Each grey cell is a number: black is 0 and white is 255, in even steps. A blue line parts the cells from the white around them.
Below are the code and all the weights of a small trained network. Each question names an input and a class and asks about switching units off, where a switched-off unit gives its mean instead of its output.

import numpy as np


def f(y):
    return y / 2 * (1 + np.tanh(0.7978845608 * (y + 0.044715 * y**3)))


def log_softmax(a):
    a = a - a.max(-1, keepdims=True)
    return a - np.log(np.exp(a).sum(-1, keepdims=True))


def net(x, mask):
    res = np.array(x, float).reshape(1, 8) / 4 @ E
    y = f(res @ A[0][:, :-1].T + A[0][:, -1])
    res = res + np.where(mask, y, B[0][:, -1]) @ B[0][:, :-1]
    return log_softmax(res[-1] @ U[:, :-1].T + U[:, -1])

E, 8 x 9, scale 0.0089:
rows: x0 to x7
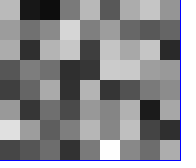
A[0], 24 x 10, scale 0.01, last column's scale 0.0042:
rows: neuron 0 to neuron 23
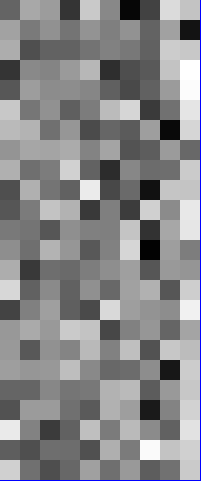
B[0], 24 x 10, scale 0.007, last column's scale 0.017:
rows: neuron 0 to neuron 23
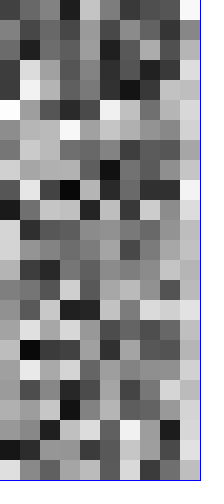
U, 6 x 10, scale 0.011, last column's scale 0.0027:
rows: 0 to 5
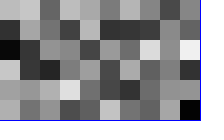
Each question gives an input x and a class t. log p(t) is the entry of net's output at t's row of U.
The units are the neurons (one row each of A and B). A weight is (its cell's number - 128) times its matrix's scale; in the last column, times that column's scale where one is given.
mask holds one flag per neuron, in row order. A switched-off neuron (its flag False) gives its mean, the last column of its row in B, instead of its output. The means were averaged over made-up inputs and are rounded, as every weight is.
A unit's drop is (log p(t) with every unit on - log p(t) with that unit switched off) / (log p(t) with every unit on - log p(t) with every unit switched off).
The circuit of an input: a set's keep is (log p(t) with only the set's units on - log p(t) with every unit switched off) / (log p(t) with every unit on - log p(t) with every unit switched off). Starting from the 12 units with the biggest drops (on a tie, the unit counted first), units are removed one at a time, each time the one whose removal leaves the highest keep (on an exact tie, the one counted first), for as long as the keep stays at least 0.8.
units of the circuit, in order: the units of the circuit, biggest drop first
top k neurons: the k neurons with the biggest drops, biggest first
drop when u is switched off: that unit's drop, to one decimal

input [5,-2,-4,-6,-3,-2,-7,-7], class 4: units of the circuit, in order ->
[neuron 8]
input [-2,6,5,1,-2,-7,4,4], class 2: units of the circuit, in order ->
[neuron 10; neuron 23]
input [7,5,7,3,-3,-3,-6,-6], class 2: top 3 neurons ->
[neuron 22; neuron 10; neuron 23]
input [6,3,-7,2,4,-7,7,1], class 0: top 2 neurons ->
[neuron 21; neuron 23]
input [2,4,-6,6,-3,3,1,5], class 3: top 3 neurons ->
[neuron 17; neuron 2; neuron 10]
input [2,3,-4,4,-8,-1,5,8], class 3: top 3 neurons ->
[neuron 21; neuron 10; neuron 23]
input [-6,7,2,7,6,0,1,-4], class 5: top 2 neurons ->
[neuron 22; neuron 20]
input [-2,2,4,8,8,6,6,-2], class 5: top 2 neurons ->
[neuron 5; neuron 20]
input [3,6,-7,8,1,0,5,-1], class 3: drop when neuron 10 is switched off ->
0.0
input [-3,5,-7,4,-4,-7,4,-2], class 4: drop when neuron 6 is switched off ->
0.1
